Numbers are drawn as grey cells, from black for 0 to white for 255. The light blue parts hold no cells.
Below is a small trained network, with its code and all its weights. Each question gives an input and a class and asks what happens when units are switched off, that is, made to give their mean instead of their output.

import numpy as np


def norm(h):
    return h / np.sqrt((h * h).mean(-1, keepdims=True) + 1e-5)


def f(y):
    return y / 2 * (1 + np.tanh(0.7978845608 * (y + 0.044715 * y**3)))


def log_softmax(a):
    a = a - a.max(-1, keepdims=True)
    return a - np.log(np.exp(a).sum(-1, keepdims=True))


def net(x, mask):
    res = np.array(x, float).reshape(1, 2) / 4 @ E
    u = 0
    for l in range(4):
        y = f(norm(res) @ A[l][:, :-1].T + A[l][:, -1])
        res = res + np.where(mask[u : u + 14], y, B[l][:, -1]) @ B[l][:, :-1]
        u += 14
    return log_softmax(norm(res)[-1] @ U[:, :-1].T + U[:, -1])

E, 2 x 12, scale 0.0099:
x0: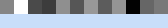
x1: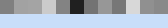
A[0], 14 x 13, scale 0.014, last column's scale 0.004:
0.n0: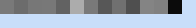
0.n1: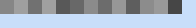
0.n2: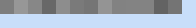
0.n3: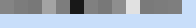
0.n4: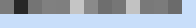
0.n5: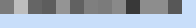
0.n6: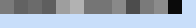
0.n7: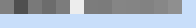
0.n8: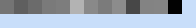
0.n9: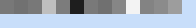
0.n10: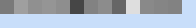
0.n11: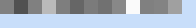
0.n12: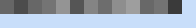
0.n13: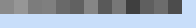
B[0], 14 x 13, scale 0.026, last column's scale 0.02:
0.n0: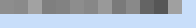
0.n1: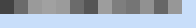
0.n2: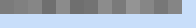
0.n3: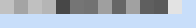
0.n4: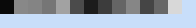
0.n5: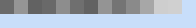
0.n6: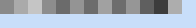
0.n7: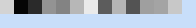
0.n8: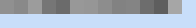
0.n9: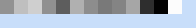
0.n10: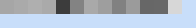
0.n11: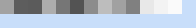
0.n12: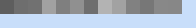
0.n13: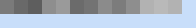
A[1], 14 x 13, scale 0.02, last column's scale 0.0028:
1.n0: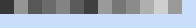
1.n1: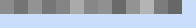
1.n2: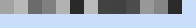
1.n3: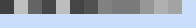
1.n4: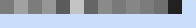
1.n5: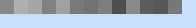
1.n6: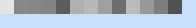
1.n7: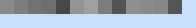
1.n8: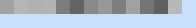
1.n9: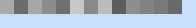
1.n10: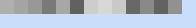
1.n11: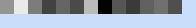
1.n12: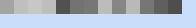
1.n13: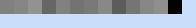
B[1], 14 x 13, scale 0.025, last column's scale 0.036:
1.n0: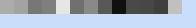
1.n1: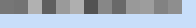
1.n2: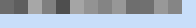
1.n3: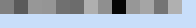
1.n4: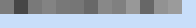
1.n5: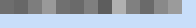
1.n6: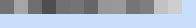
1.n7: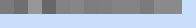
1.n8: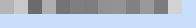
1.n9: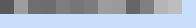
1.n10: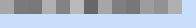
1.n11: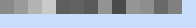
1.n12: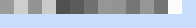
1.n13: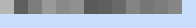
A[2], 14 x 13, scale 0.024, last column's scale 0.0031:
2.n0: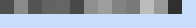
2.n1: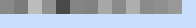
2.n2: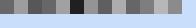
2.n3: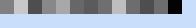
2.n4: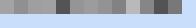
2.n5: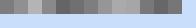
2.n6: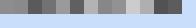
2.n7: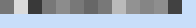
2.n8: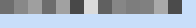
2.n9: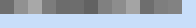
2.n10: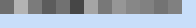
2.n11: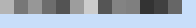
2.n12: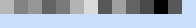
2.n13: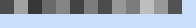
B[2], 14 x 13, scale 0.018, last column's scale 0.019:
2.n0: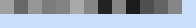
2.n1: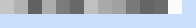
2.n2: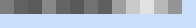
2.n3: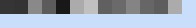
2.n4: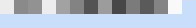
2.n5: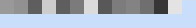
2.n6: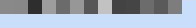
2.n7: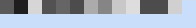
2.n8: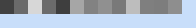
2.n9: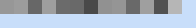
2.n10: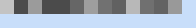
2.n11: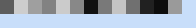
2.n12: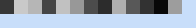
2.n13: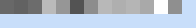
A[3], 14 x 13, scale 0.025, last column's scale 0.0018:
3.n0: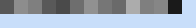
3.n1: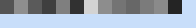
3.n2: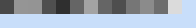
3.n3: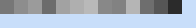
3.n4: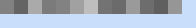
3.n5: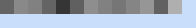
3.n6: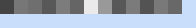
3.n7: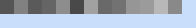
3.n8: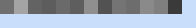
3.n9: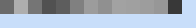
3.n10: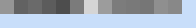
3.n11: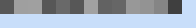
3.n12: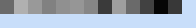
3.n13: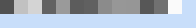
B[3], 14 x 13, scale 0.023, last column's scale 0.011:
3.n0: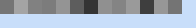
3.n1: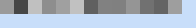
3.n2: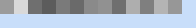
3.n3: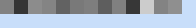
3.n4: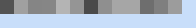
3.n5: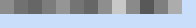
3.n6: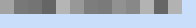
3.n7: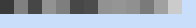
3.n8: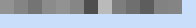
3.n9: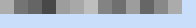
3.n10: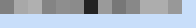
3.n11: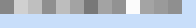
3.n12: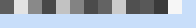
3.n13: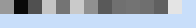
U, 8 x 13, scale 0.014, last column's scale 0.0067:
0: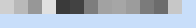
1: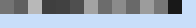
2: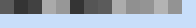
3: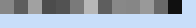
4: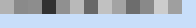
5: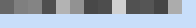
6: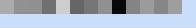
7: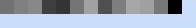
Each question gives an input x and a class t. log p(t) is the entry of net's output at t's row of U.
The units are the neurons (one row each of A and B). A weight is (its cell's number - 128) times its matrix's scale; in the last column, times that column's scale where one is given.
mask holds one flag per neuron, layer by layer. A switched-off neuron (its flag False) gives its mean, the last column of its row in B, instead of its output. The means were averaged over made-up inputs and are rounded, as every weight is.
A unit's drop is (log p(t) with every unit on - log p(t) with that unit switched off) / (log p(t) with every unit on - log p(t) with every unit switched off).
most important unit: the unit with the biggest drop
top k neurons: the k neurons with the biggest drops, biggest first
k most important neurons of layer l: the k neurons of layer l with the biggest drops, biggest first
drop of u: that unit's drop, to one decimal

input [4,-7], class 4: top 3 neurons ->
0.n4, 0.n9, 0.n3
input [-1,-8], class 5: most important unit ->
0.n11
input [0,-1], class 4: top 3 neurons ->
0.n7, 0.n9, 0.n3
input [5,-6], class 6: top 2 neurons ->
0.n9, 0.n3
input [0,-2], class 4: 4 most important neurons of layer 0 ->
0.n7, 0.n9, 0.n3, 0.n10
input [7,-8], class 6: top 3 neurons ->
0.n9, 0.n3, 0.n5
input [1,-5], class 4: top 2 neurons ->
0.n9, 0.n7
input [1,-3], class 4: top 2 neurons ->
0.n9, 0.n3
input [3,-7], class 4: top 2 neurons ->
0.n9, 0.n4
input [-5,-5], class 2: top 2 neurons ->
0.n9, 0.n3
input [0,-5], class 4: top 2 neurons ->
0.n7, 0.n9
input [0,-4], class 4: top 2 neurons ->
0.n7, 0.n9
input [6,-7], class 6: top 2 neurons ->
0.n9, 0.n3
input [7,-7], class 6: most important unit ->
0.n9
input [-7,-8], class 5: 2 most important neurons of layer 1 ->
1.n6, 1.n9
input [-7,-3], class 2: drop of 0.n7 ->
0.4
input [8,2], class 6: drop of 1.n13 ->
0.0
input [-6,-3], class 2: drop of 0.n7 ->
0.4
